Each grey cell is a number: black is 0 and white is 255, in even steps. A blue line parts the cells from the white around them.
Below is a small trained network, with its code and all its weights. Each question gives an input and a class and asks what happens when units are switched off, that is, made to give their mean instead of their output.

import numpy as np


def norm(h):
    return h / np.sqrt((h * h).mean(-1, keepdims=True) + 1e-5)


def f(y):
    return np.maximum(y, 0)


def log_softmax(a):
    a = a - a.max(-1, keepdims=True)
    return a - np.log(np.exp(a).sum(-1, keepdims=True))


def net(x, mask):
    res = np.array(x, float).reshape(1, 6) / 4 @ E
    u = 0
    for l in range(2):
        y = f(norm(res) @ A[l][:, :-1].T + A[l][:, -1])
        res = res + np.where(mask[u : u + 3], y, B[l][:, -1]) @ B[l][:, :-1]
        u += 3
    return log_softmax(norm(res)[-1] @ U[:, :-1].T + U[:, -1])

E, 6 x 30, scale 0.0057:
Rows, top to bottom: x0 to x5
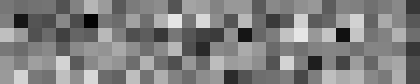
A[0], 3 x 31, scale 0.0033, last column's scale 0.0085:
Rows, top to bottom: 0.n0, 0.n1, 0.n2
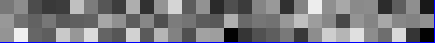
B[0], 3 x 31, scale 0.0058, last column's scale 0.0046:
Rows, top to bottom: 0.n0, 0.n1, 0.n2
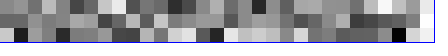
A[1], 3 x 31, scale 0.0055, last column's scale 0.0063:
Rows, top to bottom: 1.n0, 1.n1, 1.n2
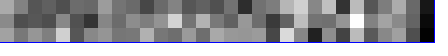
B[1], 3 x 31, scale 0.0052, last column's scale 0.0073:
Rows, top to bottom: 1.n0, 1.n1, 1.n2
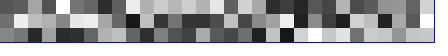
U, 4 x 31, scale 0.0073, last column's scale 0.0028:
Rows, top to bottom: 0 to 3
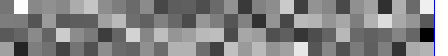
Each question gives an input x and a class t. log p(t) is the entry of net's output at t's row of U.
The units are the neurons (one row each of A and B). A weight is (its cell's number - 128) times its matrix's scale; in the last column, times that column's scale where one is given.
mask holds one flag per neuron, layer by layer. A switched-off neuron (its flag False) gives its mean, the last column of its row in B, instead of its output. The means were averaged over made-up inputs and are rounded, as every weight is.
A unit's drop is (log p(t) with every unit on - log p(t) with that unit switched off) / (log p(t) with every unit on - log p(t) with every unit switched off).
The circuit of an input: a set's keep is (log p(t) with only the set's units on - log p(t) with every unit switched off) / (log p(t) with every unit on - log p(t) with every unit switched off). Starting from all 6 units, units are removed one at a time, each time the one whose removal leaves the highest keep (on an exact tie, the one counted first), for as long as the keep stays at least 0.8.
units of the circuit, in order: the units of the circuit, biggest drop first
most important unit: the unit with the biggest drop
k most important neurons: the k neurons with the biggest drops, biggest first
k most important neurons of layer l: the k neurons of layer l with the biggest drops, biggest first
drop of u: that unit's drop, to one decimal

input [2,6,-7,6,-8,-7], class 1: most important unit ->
0.n2
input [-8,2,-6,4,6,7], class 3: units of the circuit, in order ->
[0.n2; 1.n0]
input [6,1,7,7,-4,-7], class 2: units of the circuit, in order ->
[1.n0; 0.n2]
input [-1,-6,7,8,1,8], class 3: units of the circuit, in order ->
[0.n2; 1.n1]
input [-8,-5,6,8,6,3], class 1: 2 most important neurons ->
[1.n2; 1.n1]
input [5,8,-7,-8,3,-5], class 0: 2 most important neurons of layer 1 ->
[1.n1; 1.n0]
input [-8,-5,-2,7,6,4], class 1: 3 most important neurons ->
[1.n2; 1.n1; 0.n1]
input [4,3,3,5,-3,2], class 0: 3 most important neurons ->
[1.n1; 1.n2; 0.n2]
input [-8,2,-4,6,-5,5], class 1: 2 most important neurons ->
[0.n0; 1.n0]
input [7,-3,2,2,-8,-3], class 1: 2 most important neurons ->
[0.n0; 1.n1]
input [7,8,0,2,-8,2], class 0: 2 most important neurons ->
[1.n1; 1.n2]
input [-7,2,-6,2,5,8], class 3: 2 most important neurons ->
[0.n2; 1.n0]
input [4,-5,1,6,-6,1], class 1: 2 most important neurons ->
[1.n1; 0.n0]
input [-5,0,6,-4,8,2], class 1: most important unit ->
1.n2
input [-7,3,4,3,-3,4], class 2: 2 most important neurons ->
[1.n0; 1.n2]
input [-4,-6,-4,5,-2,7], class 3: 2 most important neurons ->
[0.n2; 1.n1]
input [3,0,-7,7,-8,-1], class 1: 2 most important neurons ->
[0.n0; 1.n0]
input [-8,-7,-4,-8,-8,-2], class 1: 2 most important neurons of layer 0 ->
[0.n0; 0.n1]
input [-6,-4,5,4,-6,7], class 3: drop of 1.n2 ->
0.2
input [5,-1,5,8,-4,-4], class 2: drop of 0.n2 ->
0.3
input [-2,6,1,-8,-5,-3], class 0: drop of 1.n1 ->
0.9
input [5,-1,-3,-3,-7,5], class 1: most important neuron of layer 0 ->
[0.n0]
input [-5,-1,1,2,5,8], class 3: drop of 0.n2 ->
0.9
